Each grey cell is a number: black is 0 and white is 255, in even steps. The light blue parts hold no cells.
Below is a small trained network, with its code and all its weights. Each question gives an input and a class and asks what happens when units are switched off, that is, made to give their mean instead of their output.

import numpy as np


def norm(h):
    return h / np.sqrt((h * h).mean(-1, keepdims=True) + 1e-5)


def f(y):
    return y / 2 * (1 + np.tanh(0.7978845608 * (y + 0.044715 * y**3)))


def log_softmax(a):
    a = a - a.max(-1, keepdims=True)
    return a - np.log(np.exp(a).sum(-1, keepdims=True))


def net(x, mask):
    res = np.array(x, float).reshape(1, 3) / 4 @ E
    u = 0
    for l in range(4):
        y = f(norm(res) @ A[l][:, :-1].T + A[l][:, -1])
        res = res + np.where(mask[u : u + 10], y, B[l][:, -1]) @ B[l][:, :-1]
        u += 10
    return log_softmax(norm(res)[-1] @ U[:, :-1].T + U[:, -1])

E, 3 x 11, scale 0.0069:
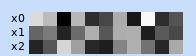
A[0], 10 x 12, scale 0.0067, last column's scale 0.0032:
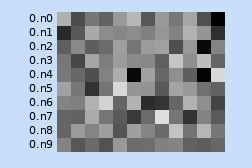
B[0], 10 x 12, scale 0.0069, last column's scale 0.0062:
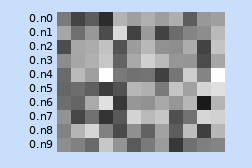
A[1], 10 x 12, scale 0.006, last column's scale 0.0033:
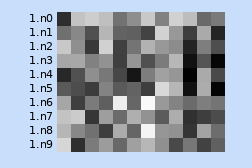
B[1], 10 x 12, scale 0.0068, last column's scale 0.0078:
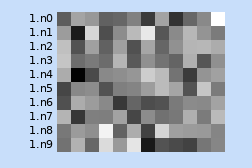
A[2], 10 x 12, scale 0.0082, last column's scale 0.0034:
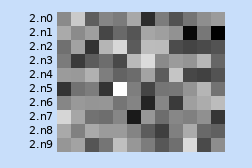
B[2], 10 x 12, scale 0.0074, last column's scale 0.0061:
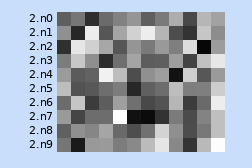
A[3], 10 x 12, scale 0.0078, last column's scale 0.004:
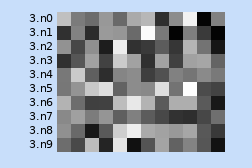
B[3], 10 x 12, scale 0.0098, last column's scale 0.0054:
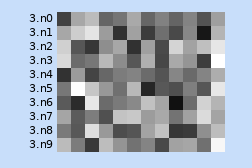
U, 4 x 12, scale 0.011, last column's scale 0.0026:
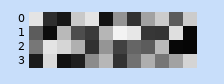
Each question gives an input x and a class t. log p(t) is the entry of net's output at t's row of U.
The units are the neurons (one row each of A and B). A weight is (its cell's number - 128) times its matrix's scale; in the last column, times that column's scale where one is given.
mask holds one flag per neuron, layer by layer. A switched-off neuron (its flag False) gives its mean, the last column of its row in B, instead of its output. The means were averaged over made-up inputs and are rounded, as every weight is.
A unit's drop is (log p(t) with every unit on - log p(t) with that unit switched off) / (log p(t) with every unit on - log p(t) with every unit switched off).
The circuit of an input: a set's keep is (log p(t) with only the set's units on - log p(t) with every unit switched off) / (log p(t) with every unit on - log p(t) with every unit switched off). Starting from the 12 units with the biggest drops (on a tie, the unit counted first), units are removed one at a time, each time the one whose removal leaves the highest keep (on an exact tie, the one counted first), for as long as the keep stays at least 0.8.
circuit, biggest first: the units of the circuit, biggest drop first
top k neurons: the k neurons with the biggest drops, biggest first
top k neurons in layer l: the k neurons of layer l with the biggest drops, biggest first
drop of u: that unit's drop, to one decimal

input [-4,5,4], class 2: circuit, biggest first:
(2.n9)
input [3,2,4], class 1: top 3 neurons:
(0.n7 1.n4 0.n5)
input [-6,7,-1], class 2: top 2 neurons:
(0.n2 2.n2)
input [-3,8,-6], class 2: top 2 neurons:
(0.n2 2.n2)
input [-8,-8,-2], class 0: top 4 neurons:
(0.n1 0.n2 0.n4 2.n5)
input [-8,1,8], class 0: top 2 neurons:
(0.n1 3.n3)
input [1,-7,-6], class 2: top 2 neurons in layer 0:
(0.n6 0.n7)
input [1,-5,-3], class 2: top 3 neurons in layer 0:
(0.n6 0.n3 0.n7)
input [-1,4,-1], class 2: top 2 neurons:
(0.n2 2.n3)
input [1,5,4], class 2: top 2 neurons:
(0.n4 0.n5)
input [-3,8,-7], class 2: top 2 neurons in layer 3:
(3.n1 3.n5)
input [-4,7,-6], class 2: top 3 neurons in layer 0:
(0.n2 0.n7 0.n9)
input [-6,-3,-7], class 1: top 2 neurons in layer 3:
(3.n6 3.n8)
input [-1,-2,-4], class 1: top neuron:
(3.n6)
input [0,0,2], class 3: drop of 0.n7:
1.0
